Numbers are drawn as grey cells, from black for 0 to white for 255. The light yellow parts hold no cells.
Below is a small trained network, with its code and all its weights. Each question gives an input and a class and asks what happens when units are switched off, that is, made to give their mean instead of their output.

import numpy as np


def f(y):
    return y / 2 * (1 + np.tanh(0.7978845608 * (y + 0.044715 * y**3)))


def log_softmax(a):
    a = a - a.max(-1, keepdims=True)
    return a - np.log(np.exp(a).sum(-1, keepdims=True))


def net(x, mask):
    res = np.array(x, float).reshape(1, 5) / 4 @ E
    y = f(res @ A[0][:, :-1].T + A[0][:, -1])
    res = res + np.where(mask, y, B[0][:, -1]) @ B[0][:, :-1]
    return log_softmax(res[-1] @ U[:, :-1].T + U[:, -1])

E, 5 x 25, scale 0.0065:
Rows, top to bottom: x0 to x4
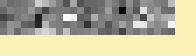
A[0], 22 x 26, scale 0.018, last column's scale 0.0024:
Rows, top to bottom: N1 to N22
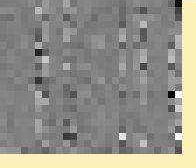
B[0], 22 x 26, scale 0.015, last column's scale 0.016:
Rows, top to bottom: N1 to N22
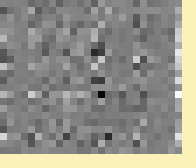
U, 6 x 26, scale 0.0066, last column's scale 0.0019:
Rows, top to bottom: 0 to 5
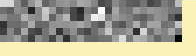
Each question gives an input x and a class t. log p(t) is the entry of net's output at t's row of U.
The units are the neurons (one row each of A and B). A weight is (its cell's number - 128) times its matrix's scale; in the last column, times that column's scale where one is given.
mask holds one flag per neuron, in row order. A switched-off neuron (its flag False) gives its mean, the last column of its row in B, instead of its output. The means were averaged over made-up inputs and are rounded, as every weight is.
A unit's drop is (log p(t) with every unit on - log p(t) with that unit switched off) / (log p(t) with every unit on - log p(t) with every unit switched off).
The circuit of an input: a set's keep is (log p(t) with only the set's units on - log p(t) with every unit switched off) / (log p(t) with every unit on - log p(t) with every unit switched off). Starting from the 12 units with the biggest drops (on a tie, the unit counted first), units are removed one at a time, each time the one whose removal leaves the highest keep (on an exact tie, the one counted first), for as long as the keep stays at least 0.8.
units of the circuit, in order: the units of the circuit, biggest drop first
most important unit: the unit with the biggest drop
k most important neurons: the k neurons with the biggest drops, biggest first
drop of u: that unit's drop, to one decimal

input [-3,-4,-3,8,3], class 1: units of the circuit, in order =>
(N9; N14)
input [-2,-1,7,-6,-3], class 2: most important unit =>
N14
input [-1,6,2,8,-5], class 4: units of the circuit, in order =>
(N14; N21)
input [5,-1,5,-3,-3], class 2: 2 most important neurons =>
(N14; N8)
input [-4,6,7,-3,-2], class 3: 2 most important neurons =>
(N20; N14)
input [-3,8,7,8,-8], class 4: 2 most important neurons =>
(N14; N21)
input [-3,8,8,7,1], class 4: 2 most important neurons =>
(N21; N14)
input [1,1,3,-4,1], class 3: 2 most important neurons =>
(N20; N6)
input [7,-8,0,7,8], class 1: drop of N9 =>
0.1
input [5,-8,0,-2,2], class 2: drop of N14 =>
0.2
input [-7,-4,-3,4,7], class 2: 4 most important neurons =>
(N14; N8; N12; N10)
